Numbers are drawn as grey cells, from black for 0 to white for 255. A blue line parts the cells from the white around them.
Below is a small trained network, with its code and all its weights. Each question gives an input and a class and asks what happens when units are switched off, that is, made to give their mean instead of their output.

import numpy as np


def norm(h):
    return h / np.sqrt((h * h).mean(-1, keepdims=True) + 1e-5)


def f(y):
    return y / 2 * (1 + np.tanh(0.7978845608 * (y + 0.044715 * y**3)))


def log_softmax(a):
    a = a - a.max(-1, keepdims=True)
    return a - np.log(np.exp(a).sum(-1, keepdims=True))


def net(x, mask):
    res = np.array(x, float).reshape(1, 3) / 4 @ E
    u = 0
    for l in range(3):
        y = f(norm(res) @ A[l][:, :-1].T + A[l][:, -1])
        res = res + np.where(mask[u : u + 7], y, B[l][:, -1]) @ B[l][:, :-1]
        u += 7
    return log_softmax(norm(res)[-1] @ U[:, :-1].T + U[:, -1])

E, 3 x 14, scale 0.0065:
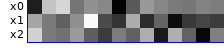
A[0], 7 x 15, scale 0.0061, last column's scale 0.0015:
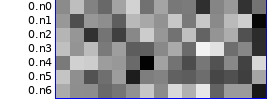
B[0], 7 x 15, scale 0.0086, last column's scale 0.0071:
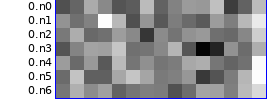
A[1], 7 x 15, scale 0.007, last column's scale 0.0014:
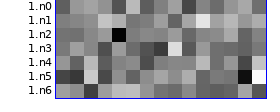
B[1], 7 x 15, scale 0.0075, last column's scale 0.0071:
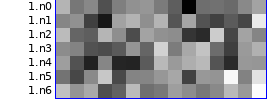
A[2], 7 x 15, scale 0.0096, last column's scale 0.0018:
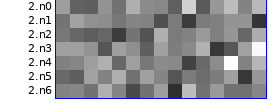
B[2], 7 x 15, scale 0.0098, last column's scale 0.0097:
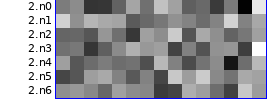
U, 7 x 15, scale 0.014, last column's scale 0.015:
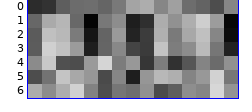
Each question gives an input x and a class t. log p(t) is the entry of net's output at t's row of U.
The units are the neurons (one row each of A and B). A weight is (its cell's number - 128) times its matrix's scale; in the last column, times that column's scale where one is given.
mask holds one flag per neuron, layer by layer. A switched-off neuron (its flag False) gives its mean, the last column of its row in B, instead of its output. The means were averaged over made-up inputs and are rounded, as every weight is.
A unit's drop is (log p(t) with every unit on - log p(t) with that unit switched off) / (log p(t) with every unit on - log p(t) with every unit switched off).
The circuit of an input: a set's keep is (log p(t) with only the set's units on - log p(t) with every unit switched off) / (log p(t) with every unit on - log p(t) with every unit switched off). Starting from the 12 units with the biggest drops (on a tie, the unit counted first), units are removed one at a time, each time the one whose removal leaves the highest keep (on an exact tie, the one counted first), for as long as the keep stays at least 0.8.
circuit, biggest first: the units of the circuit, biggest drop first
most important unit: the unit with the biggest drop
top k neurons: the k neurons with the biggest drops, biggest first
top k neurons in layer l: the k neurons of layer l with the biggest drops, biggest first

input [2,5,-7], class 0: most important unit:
1.n5
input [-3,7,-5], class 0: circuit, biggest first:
(0.n0, 2.n5)
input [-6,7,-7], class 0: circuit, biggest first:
(0.n0, 2.n5)
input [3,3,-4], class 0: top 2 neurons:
(1.n5, 0.n1)
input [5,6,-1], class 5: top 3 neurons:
(0.n0, 2.n0, 1.n5)
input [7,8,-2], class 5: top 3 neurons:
(0.n0, 2.n0, 1.n5)
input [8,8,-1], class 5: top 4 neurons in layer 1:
(1.n5, 1.n1, 1.n6, 1.n0)
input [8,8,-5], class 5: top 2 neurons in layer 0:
(0.n0, 0.n4)
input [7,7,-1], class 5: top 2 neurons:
(0.n0, 2.n0)
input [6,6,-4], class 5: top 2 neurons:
(0.n0, 0.n4)
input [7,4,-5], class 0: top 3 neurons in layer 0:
(0.n1, 0.n5, 0.n6)
